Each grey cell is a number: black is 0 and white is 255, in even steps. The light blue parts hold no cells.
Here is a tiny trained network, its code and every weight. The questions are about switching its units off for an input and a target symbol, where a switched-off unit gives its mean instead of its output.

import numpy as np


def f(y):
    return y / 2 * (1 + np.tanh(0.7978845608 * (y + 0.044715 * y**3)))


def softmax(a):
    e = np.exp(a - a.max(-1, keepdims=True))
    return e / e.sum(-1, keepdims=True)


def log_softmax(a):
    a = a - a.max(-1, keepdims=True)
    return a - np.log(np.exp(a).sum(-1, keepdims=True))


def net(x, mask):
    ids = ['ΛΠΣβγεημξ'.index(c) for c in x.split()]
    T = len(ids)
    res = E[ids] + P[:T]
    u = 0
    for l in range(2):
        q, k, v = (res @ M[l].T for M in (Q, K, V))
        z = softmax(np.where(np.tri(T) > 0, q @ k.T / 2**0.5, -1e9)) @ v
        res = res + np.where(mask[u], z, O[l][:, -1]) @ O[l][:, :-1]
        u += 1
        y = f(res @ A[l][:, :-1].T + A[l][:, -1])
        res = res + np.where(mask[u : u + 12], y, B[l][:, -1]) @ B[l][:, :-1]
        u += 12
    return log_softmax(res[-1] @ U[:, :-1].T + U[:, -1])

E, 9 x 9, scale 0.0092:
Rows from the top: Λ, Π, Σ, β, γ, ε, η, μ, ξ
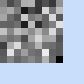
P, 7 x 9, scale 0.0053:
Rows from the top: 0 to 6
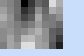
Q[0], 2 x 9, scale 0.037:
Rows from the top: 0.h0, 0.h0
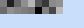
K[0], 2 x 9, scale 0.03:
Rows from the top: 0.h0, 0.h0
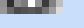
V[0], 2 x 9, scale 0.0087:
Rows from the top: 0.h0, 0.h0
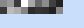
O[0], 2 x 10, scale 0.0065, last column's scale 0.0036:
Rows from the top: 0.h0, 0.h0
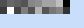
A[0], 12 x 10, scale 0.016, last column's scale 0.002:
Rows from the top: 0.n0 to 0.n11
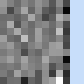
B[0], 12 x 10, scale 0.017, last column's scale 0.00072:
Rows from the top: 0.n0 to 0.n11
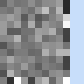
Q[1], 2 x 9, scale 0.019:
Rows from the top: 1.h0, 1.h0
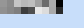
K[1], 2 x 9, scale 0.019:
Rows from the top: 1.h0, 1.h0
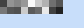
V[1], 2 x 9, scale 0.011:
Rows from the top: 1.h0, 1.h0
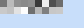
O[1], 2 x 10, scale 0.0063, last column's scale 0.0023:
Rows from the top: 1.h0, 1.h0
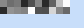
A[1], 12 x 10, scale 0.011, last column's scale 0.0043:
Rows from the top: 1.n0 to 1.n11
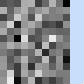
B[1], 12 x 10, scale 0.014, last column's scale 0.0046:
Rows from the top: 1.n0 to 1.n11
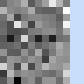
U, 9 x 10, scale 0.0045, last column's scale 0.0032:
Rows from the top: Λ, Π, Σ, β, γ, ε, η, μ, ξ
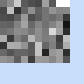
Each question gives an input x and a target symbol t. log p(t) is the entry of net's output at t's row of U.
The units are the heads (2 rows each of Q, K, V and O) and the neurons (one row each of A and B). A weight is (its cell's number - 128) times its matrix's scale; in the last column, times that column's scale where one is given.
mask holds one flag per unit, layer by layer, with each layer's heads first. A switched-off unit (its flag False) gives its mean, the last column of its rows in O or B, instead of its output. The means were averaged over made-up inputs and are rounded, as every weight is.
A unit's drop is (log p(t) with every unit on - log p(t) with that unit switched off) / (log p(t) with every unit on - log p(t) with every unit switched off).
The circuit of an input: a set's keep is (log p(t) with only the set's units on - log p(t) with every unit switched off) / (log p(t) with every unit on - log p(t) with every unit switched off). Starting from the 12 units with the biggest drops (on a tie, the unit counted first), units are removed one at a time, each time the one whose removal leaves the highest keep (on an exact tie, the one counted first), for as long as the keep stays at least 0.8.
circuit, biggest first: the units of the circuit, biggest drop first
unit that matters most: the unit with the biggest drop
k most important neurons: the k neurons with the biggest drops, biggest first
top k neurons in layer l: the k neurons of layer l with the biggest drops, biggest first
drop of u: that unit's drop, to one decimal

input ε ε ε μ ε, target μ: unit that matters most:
1.h0
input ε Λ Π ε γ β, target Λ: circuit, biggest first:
[0.n11 0.n2]
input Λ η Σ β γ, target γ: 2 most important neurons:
[1.n0 0.n5]
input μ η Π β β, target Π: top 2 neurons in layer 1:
[1.n11 1.n3]
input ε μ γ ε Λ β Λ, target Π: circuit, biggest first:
[1.n11 0.n10]
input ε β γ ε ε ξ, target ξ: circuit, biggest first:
[1.h0 1.n9 0.h0]
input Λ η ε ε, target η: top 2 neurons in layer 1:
[1.n3 1.n10]
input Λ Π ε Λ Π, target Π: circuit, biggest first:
[0.h0 1.n11 0.n11]
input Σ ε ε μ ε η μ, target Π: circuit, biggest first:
[1.n11 0.n8]
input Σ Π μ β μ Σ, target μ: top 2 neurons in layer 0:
[0.n3 0.n8]
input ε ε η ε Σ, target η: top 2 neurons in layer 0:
[0.n5 0.n7]
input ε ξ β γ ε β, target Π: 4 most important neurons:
[1.n11 0.n2 0.n11 0.n10]
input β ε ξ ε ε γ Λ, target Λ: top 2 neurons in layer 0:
[0.n1 0.n5]
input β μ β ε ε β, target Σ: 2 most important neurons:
[1.n11 1.n3]
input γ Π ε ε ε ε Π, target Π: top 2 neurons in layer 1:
[1.n11 1.n6]
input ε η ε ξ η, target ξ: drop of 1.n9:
0.6
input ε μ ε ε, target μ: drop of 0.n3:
0.2
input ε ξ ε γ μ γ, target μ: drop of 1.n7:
0.3
